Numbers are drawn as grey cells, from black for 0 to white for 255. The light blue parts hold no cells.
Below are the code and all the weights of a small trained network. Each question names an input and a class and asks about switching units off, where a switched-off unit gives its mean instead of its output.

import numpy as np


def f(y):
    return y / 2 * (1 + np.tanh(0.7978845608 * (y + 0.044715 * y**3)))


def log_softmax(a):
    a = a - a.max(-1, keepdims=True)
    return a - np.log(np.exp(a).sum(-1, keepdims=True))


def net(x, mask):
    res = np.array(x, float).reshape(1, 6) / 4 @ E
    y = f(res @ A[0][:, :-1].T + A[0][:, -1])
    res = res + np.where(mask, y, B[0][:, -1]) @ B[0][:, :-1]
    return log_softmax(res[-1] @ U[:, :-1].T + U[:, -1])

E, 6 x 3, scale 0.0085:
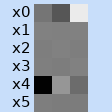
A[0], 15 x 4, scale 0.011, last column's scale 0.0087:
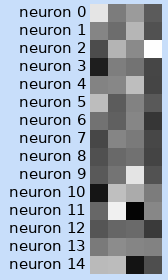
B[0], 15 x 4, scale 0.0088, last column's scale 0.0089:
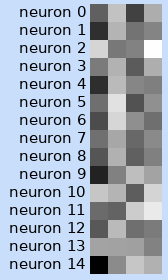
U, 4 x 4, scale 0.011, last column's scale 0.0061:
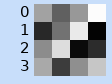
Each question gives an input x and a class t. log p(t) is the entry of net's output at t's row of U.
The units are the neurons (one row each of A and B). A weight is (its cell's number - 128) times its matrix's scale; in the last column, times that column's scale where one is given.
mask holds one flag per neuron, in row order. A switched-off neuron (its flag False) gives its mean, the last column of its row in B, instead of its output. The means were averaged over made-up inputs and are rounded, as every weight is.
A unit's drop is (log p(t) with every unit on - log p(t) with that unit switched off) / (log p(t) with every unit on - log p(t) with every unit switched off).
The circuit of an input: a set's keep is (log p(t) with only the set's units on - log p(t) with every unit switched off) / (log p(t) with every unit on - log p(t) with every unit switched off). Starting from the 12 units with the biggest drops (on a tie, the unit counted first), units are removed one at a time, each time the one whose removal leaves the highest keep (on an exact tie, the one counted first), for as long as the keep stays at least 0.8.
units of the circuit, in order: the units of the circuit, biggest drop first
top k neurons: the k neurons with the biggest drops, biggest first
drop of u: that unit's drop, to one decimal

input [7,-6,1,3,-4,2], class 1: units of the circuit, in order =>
neuron 9; neuron 2
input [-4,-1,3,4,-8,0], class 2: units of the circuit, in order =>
neuron 0
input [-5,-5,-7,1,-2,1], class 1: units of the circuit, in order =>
neuron 14; neuron 10
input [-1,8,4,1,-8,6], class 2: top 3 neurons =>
neuron 0; neuron 5; neuron 11
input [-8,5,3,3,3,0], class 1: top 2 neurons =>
neuron 14; neuron 11
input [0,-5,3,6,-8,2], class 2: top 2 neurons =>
neuron 0; neuron 5
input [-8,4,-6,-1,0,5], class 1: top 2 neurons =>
neuron 14; neuron 11
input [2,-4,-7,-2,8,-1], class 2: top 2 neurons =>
neuron 10; neuron 3
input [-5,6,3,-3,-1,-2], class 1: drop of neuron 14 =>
0.5
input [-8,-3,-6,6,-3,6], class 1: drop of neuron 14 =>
0.4
